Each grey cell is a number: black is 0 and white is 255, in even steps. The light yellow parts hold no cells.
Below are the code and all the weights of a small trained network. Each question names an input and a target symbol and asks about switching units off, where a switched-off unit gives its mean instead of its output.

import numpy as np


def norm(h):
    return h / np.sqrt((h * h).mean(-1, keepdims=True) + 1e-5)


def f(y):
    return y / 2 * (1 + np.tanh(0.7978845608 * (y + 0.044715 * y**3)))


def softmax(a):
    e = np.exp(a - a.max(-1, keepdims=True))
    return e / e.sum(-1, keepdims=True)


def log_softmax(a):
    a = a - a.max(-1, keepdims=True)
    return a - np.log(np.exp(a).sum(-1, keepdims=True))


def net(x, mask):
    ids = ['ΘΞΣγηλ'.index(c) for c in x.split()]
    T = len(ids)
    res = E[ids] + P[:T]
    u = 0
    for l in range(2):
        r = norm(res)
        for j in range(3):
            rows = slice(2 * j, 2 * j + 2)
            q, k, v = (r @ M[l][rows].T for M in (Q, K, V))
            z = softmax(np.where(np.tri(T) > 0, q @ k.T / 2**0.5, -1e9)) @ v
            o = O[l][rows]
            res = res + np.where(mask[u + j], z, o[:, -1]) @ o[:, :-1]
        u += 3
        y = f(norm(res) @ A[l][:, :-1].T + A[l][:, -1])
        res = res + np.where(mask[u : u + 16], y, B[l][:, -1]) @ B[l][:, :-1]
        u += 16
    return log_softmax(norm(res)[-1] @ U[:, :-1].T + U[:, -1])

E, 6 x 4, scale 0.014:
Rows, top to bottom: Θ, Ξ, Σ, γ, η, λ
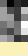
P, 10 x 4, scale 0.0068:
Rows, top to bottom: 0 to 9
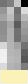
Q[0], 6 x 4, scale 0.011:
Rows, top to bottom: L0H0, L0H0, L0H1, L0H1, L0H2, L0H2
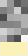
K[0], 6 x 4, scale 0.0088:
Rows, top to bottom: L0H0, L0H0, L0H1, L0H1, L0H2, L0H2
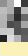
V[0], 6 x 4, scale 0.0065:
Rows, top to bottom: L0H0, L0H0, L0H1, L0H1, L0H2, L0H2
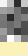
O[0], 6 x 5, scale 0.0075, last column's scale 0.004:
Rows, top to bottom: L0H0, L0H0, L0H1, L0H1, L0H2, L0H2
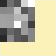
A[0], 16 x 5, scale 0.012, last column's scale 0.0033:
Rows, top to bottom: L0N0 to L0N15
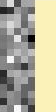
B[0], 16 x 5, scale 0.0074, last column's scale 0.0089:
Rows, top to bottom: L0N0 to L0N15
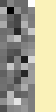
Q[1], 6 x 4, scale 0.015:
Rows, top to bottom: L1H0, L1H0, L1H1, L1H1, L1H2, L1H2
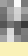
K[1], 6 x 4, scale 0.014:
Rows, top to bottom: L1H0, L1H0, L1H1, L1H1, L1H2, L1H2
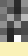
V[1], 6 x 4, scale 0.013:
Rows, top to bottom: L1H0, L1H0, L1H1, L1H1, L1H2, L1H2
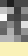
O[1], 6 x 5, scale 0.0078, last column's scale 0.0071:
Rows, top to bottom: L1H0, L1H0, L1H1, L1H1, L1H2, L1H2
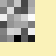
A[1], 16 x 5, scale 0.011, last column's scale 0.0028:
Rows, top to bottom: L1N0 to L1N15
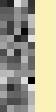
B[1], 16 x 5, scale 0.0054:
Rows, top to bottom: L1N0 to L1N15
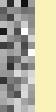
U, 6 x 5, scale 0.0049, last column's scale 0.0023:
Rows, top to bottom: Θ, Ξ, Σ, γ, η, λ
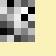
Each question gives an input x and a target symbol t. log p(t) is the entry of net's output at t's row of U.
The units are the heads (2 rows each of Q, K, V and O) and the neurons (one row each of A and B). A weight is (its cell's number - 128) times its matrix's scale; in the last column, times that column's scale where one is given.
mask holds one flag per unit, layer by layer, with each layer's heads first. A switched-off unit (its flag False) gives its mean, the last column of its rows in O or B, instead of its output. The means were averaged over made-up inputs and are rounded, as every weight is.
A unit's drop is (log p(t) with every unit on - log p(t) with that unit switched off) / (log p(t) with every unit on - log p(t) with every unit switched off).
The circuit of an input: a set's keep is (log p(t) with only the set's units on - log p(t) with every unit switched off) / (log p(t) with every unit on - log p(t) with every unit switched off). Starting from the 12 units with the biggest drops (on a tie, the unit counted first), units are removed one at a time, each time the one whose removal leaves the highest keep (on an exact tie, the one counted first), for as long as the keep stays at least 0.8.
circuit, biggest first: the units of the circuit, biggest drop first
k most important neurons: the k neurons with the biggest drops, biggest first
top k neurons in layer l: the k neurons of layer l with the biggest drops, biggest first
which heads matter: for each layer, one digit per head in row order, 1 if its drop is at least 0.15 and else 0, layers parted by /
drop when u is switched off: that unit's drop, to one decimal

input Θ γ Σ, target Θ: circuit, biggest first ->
[L0H0, L1H0, L1H2]
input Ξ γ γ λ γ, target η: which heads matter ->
110 / 010
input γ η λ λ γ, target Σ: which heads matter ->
000 / 100
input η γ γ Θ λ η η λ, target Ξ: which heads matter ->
000 / 010
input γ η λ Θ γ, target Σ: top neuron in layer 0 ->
[L0N8]
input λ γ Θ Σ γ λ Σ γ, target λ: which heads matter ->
110 / 101
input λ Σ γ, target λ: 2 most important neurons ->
[L0N3, L0N2]
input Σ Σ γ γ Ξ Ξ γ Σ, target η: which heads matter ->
101 / 110
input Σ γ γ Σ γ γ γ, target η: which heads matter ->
001 / 010
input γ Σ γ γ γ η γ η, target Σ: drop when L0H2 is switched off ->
0.2
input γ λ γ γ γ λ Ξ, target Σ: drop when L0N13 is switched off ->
0.0
